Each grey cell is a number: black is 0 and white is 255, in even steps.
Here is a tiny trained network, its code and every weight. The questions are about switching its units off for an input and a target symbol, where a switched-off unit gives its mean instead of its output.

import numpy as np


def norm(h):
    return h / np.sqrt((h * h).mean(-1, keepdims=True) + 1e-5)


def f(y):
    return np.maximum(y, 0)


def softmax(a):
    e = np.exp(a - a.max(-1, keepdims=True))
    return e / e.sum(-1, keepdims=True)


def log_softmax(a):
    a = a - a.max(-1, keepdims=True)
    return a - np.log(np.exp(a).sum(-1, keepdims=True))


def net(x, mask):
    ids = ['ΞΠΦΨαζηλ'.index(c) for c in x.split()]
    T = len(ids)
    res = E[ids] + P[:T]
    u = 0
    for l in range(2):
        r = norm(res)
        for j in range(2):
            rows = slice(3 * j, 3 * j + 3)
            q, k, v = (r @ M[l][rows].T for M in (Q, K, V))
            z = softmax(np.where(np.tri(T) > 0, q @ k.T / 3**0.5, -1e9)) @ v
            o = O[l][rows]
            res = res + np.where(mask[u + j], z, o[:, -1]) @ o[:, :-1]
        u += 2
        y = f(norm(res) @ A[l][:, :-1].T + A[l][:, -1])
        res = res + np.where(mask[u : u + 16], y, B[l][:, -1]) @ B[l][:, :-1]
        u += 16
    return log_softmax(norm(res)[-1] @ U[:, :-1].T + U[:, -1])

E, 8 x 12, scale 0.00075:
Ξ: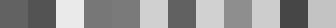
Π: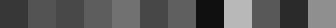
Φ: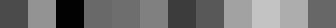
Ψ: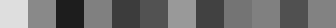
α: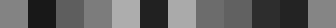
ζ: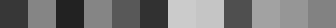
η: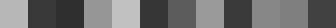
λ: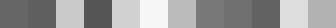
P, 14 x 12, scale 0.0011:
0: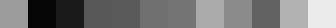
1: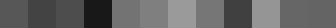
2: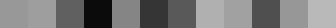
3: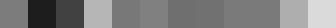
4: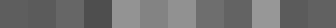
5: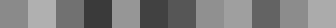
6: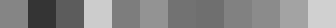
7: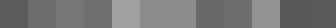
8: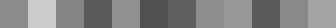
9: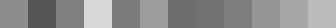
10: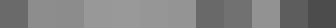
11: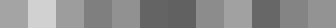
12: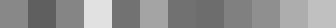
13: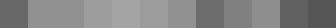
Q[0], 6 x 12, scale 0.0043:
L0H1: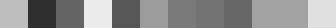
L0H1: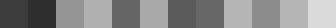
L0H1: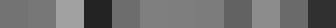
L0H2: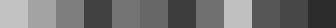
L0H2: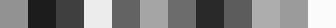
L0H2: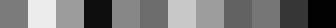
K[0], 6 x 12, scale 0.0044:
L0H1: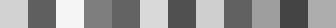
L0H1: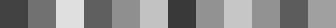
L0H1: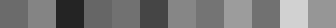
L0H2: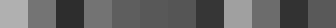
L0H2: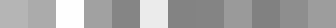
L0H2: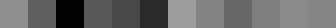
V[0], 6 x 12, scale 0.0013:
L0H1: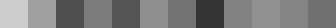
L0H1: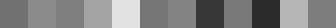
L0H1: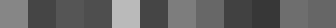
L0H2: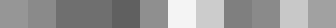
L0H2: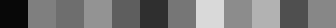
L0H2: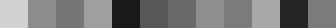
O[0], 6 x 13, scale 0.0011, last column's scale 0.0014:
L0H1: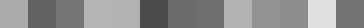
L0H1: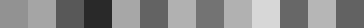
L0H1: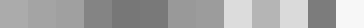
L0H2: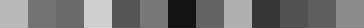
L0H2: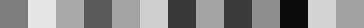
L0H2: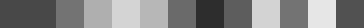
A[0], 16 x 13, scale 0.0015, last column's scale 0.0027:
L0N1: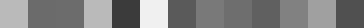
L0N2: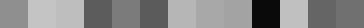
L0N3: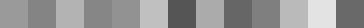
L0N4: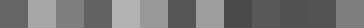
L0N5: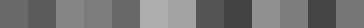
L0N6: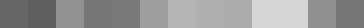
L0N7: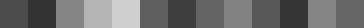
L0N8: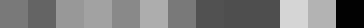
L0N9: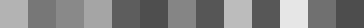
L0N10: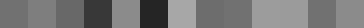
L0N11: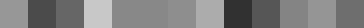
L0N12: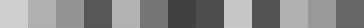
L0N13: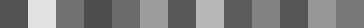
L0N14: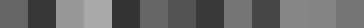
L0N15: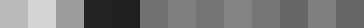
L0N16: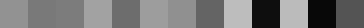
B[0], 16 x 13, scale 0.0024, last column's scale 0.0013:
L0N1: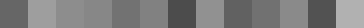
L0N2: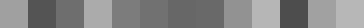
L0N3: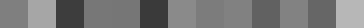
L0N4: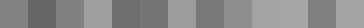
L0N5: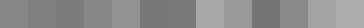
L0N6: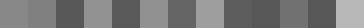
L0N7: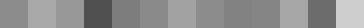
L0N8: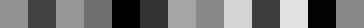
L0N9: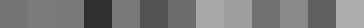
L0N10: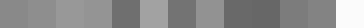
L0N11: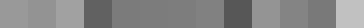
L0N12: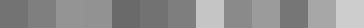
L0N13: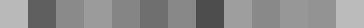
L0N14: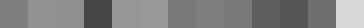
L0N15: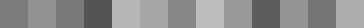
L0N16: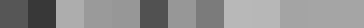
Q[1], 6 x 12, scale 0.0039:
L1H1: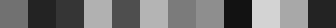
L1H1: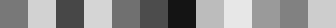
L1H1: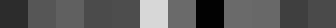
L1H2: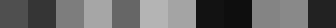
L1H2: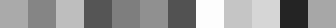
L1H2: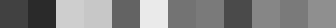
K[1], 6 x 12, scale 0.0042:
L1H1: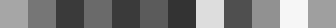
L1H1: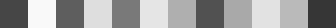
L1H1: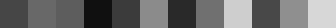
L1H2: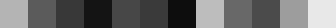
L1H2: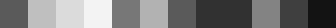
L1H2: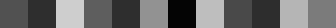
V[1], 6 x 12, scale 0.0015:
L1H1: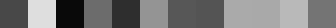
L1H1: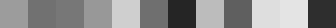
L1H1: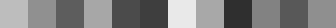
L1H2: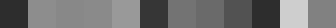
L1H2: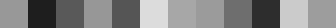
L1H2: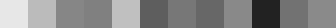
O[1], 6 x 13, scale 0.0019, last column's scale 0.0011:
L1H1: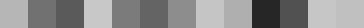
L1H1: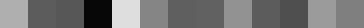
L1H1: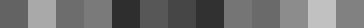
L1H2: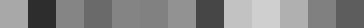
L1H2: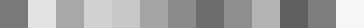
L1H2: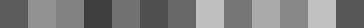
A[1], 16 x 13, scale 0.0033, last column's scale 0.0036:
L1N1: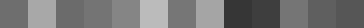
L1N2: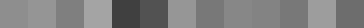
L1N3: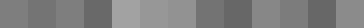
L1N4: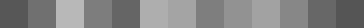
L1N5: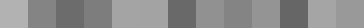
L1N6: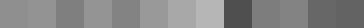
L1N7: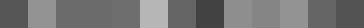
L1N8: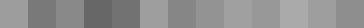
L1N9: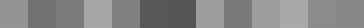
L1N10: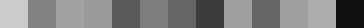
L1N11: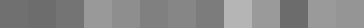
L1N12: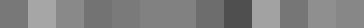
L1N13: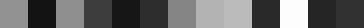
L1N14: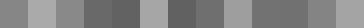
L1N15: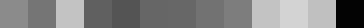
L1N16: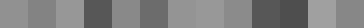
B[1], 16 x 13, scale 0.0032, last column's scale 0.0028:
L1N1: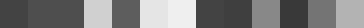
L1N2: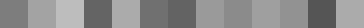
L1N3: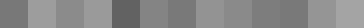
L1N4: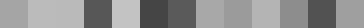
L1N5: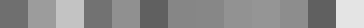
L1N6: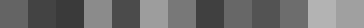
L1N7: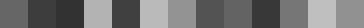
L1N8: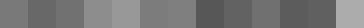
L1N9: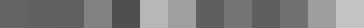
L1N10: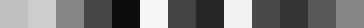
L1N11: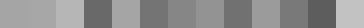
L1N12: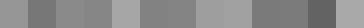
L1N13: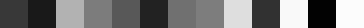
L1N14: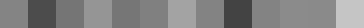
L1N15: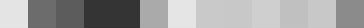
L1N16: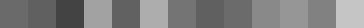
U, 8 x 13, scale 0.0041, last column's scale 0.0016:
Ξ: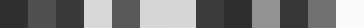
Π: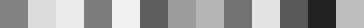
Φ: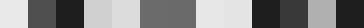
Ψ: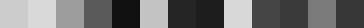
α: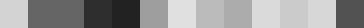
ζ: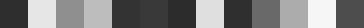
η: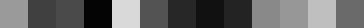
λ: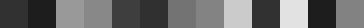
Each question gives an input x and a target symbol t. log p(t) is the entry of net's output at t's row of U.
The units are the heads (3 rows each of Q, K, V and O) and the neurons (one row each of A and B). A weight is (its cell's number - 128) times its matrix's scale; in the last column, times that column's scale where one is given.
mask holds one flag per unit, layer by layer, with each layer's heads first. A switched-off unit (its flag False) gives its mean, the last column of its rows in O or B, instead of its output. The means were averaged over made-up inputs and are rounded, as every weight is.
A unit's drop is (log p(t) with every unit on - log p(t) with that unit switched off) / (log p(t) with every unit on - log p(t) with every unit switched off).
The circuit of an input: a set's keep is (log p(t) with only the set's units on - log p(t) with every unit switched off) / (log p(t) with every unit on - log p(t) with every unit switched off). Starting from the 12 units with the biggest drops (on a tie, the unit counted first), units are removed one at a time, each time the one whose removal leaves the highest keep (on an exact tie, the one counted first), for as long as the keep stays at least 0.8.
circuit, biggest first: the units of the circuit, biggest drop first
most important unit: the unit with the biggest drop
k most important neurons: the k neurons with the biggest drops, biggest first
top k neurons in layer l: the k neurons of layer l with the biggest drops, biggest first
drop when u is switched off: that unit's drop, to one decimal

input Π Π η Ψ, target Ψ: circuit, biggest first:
L1N10, L1N13
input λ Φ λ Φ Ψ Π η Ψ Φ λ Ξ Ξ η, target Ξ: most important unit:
L0H1
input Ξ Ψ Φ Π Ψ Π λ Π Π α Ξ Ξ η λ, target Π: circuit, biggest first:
L1N13, L1N4
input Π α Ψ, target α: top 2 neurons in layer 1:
L1N15, L1N13
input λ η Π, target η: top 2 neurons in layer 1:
L1N13, L1N16
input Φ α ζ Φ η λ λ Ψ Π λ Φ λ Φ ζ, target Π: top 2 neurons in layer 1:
L1N13, L1N1
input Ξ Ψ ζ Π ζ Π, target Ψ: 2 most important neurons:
L1N10, L1N13
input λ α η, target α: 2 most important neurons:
L1N15, L0N10
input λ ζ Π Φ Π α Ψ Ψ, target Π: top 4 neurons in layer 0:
L0N14, L0N7, L0N9, L0N12
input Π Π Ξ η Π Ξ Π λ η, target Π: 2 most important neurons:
L1N13, L1N5
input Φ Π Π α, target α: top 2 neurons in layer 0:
L0N11, L0N7
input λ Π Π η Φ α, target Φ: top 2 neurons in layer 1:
L1N13, L1N16
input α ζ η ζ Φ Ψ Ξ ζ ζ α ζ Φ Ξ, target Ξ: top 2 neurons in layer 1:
L1N1, L1N13
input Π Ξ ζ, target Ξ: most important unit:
L1H2
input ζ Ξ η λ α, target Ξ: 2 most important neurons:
L1N13, L0N16
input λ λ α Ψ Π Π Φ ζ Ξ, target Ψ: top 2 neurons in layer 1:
L1N10, L1N13
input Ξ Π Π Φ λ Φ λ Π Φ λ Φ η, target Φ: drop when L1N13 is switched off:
0.3
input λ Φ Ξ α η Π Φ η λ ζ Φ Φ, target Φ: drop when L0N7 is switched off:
0.0
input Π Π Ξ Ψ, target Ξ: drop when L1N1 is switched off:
0.1
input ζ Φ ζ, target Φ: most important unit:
L1H1
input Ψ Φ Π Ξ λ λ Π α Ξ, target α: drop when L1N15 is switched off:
0.4
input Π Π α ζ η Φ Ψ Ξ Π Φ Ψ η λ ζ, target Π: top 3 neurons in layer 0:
L0N13, L0N14, L0N15
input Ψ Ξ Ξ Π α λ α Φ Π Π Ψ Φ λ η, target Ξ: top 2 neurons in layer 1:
L1N13, L1N6
